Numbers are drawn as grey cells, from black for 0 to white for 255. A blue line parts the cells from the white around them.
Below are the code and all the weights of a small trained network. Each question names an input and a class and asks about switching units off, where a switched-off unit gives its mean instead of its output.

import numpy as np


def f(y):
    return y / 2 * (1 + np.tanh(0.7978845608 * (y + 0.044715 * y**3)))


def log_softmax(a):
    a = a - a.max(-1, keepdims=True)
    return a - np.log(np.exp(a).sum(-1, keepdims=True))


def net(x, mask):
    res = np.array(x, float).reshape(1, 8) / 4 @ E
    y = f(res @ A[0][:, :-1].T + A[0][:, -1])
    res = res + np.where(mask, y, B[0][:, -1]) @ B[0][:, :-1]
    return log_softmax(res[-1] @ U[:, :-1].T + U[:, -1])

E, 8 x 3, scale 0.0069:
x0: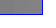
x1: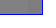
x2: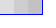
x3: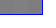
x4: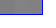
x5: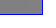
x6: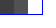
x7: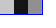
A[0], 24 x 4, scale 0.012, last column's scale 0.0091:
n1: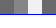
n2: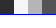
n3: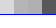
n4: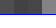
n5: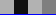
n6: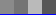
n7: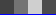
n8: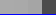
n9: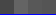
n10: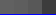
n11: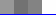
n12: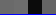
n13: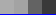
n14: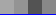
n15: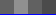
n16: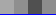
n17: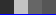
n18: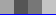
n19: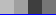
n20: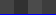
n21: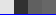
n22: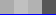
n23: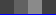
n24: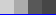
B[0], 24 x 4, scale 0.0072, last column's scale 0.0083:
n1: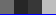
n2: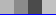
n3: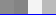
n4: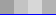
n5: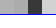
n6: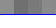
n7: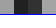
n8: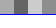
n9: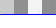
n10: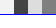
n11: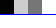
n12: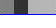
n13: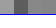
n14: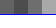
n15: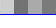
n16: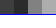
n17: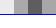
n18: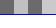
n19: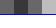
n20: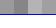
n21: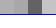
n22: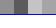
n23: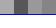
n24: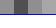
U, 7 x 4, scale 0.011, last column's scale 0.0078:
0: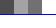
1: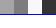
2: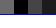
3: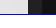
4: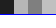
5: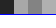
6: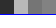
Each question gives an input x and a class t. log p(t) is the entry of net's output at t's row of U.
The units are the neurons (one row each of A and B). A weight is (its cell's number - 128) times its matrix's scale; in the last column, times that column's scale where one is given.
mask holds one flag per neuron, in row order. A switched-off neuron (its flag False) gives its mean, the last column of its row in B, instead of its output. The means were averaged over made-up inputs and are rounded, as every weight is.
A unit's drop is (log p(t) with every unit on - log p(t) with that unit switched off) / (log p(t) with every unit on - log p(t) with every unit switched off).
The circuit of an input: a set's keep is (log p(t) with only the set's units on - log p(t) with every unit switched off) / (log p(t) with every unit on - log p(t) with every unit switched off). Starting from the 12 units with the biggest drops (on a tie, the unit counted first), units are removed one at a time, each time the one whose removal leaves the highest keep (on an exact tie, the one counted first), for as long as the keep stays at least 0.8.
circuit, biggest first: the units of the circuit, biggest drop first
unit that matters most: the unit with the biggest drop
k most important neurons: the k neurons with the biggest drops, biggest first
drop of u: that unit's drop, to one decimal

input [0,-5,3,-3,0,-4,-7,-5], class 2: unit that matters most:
n19
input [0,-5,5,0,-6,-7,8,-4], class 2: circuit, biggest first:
(n1 n7)
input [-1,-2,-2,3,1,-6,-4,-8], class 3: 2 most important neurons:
(n17 n2)
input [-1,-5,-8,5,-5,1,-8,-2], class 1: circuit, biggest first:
(n4 n9 n12)
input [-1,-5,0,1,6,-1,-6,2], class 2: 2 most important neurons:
(n19 n16)
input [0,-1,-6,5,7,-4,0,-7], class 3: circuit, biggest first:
(n17 n2)
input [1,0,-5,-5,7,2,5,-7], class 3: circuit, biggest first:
(n17 n2 n11)
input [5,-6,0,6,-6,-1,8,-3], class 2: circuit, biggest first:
(n7 n1)
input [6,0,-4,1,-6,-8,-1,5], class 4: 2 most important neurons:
(n17 n2)
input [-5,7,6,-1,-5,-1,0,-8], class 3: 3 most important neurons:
(n2 n17 n12)
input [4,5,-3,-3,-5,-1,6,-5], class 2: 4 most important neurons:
(n7 n1 n11 n18)
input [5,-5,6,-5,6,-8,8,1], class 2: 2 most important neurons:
(n1 n7)
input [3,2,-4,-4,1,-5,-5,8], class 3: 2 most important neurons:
(n21 n5)
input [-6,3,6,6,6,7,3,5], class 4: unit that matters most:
n11
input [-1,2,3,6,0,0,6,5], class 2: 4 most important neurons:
(n1 n7 n4 n6)
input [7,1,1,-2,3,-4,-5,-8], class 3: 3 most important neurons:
(n17 n2 n11)
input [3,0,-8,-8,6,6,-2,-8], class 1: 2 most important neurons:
(n12 n9)
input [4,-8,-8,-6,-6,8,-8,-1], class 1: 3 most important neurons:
(n4 n9 n12)
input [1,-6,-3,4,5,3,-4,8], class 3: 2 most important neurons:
(n21 n5)
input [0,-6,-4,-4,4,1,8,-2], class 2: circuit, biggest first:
(n7)
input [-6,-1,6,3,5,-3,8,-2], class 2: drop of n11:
0.0
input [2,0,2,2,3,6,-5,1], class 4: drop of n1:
0.2
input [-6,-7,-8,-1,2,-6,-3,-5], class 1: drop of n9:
0.1
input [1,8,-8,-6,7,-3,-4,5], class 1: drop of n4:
0.2
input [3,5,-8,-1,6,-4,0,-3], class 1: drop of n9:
0.1
